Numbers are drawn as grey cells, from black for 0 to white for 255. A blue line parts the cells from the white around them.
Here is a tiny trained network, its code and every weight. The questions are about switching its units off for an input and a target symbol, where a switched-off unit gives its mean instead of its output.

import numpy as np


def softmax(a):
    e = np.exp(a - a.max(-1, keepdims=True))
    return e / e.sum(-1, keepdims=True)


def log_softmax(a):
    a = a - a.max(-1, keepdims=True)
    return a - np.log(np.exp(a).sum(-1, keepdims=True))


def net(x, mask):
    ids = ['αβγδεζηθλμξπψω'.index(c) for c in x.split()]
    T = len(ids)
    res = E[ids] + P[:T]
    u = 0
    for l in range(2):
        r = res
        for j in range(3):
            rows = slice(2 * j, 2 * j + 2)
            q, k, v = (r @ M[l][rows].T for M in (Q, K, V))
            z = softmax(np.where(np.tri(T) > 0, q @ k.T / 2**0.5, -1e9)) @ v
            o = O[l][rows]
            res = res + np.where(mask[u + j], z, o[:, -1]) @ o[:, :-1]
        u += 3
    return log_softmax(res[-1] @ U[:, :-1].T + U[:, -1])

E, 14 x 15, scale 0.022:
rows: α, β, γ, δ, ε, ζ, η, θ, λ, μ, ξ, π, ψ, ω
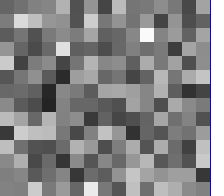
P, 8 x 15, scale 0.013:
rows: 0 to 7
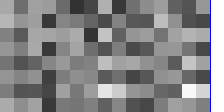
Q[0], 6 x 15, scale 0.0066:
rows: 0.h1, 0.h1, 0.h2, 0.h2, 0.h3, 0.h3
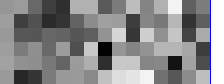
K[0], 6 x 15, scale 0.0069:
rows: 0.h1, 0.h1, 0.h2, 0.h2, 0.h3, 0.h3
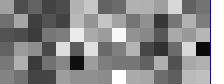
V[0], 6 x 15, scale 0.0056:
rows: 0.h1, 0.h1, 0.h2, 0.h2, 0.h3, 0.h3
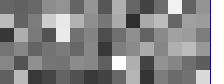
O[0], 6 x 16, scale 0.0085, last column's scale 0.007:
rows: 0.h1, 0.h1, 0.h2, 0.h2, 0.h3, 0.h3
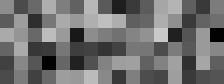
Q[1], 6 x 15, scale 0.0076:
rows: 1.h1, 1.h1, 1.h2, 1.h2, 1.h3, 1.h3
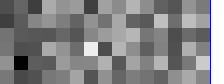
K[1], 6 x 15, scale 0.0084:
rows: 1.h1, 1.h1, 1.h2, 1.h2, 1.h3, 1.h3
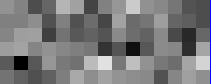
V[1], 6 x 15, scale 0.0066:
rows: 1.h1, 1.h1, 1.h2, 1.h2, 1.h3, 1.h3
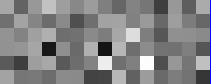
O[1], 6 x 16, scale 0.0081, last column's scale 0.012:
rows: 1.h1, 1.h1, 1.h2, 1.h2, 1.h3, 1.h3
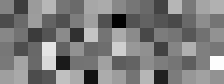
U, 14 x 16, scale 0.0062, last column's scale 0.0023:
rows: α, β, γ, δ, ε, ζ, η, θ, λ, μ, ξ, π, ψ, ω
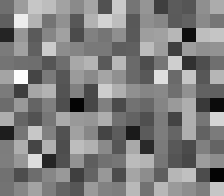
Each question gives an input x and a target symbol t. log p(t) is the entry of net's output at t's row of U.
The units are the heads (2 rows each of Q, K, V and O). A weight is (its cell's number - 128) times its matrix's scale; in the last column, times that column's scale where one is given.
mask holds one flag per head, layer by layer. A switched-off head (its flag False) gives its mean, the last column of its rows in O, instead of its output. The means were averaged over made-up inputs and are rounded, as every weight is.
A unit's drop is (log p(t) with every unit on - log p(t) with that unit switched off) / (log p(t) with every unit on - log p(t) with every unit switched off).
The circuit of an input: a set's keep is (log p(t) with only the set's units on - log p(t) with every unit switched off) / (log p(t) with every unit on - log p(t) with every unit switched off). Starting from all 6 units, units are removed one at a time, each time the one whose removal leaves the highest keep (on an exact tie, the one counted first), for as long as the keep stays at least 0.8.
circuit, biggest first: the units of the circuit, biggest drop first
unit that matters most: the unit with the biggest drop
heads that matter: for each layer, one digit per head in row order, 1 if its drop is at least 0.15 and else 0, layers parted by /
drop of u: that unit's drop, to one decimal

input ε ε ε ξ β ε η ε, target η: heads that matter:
010 / 010
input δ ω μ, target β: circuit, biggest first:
[1.h2, 0.h2]
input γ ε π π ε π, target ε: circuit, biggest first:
[0.h3, 1.h2, 0.h2, 1.h1]
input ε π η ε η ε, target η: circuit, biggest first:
[0.h2, 1.h1, 1.h2]
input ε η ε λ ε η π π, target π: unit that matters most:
0.h1
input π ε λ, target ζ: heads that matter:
100 / 010
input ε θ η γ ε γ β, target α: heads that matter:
010 / 011
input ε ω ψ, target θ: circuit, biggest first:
[0.h2, 1.h1]
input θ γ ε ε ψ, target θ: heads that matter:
011 / 100
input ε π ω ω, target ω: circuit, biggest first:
[1.h3, 0.h2]
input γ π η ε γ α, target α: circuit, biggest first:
[1.h2, 0.h2, 1.h3]
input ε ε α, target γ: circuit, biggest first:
[0.h3, 0.h1]
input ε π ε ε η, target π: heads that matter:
001 / 100
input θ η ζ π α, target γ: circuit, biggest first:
[0.h3]
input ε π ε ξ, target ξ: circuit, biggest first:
[1.h3, 0.h3]
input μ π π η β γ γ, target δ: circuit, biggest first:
[0.h2, 0.h3, 1.h1]
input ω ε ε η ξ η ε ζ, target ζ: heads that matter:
000 / 100
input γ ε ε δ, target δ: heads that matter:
010 / 010
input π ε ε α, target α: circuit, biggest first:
[0.h2, 1.h2, 1.h3]
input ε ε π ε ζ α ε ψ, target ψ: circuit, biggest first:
[1.h3]
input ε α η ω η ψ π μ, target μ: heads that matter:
110 / 100
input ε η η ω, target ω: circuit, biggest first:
[0.h2, 1.h3]
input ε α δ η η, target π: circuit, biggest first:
[1.h1, 0.h3]
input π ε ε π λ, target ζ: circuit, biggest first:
[0.h1, 1.h1]
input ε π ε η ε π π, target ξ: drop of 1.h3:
0.2
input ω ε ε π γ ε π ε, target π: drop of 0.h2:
0.1
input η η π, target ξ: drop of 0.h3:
0.7
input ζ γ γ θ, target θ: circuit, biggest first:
[0.h2]
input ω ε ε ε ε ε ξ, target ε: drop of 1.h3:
0.2
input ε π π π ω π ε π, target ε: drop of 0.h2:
0.2
